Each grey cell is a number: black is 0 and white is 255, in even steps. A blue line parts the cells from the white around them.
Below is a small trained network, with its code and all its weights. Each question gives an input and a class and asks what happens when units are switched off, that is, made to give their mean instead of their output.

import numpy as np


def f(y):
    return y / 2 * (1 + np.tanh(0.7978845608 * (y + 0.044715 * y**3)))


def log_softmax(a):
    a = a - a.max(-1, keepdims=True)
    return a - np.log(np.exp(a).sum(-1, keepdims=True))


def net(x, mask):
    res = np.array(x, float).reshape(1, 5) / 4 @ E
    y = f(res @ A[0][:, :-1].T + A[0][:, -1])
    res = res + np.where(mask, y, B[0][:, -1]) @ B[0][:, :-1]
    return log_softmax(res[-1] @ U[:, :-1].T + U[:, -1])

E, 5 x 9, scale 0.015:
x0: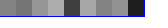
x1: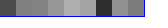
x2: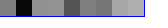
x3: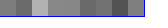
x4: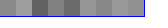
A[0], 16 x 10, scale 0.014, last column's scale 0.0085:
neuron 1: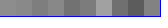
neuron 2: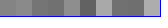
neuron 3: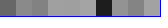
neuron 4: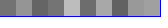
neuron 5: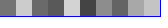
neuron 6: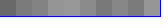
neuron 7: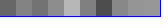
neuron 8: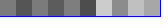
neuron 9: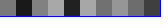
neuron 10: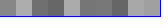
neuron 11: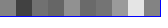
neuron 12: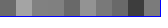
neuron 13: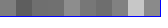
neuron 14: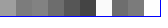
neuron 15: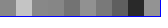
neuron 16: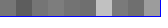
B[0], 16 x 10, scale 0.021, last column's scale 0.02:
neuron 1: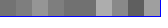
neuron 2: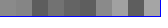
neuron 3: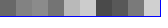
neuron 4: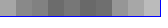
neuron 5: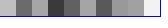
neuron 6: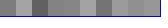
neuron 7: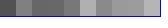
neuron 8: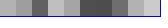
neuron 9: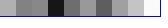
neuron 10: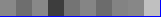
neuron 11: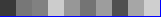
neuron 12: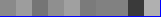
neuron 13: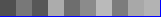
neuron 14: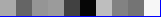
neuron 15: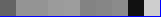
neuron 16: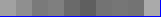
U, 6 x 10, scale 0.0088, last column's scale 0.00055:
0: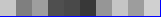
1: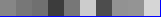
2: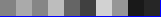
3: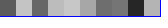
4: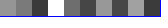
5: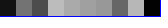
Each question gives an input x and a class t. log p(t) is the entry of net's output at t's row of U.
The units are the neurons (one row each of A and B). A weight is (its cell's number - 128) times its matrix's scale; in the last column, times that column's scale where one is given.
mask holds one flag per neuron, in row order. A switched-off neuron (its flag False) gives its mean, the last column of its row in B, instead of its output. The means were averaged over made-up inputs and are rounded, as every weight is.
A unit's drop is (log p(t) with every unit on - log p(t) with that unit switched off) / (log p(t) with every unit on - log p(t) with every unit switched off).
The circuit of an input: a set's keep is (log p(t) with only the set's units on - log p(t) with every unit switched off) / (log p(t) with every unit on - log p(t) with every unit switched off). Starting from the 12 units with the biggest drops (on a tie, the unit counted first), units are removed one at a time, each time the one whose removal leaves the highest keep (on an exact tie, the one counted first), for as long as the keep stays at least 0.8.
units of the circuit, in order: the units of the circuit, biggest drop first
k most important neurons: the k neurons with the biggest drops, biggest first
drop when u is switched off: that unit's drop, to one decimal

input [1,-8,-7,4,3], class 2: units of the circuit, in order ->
[neuron 15]
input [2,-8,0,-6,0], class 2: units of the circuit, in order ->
[neuron 5; neuron 9]
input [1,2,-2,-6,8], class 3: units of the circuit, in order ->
[neuron 9; neuron 14]
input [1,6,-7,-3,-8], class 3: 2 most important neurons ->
[neuron 15; neuron 9]
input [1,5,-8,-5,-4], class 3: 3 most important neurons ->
[neuron 15; neuron 9; neuron 12]
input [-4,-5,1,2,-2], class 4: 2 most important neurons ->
[neuron 9; neuron 8]
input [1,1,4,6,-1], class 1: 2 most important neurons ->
[neuron 14; neuron 9]
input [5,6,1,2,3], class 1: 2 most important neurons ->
[neuron 9; neuron 11]
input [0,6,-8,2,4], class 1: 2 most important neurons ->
[neuron 5; neuron 10]
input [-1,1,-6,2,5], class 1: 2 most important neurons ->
[neuron 14; neuron 5]
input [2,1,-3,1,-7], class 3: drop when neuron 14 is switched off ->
0.5
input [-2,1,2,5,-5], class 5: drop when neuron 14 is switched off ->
0.3
